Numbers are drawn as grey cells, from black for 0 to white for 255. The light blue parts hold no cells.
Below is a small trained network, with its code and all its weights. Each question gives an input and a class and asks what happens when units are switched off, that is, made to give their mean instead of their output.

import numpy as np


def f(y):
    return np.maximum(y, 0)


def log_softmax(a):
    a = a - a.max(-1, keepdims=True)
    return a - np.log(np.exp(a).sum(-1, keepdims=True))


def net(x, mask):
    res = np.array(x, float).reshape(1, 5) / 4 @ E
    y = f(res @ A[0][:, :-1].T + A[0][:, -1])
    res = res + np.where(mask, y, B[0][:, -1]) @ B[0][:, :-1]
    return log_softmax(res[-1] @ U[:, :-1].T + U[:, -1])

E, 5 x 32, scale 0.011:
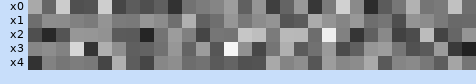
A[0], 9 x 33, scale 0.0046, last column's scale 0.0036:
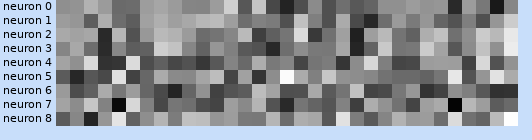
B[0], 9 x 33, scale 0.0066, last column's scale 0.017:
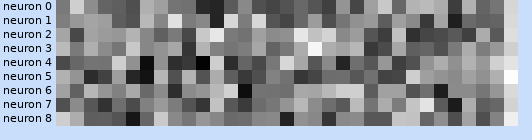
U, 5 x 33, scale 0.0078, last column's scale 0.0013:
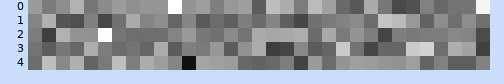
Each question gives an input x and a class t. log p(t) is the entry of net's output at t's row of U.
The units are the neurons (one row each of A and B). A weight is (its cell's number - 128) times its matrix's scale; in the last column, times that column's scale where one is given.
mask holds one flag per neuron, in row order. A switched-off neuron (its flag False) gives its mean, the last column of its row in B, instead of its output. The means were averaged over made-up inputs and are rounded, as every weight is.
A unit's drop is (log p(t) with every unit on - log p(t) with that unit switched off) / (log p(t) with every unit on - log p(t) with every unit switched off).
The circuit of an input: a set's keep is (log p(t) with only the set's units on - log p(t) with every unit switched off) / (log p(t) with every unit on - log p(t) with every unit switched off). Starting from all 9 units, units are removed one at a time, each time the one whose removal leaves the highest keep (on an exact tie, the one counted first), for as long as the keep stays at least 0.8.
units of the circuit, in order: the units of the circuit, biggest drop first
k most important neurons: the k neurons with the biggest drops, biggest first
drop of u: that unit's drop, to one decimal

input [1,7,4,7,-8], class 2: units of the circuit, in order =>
(neuron 8)
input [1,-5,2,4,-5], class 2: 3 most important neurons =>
(neuron 8; neuron 5; neuron 1)
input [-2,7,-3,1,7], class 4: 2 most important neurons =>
(neuron 6; neuron 5)
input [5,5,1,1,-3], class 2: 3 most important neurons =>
(neuron 5; neuron 8; neuron 0)
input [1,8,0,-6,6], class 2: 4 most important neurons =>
(neuron 2; neuron 3; neuron 8; neuron 0)
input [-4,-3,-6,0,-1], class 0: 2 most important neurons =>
(neuron 2; neuron 3)
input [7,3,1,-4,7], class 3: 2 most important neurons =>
(neuron 6; neuron 4)
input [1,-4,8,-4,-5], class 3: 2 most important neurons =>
(neuron 7; neuron 0)
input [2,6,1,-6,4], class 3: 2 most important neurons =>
(neuron 5; neuron 6)
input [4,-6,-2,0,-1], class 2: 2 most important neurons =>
(neuron 5; neuron 8)
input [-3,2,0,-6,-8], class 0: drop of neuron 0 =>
0.2
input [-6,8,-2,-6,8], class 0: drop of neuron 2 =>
0.1
